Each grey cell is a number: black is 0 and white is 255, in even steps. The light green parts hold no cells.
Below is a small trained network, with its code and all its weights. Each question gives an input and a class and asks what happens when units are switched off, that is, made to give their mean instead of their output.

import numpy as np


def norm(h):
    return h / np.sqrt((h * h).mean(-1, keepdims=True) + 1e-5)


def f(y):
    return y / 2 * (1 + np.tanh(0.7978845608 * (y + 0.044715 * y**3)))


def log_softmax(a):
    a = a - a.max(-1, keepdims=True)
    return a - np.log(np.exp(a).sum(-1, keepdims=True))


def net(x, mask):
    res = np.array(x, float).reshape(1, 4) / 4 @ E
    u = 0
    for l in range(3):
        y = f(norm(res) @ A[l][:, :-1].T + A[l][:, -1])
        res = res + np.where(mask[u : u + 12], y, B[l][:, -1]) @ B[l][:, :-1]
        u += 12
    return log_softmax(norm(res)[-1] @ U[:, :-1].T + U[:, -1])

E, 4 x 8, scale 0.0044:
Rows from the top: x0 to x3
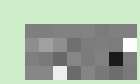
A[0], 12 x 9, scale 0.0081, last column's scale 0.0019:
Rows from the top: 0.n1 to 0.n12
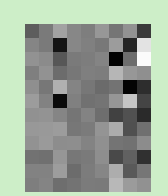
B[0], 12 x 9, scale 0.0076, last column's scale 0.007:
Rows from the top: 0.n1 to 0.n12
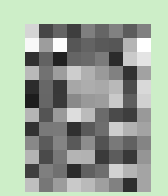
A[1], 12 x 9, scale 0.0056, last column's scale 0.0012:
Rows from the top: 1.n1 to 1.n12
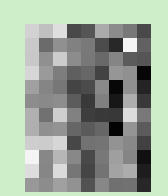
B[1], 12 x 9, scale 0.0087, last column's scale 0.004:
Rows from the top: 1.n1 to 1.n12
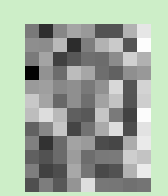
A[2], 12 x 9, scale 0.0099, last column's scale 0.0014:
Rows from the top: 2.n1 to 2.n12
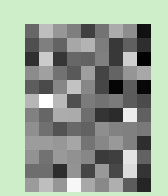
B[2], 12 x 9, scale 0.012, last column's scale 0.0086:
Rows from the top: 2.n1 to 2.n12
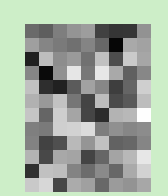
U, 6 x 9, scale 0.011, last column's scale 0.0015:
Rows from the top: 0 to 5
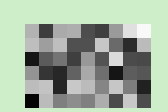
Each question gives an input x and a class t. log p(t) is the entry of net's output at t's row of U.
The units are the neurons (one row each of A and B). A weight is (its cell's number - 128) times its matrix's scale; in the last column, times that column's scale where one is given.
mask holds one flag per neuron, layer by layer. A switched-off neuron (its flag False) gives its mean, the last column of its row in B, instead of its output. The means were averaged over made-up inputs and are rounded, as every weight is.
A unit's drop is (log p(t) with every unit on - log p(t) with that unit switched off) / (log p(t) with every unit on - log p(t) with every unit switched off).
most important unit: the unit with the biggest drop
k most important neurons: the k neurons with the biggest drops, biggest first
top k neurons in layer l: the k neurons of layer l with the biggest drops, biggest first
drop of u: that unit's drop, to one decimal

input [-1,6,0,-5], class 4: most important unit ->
0.n3
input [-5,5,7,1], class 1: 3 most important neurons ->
(0.n5 0.n6 1.n2)
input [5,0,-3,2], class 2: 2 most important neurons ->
(0.n2 0.n3)
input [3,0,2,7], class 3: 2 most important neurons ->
(0.n2 0.n5)
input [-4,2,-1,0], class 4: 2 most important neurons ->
(0.n2 0.n3)
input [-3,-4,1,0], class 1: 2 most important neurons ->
(0.n2 0.n6)
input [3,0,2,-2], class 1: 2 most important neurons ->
(0.n2 0.n5)
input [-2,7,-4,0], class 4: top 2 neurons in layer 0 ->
(0.n2 0.n6)
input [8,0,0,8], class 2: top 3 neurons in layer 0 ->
(0.n2 0.n3 0.n5)
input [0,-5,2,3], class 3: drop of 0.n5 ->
1.1
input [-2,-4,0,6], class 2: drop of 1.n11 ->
0.1
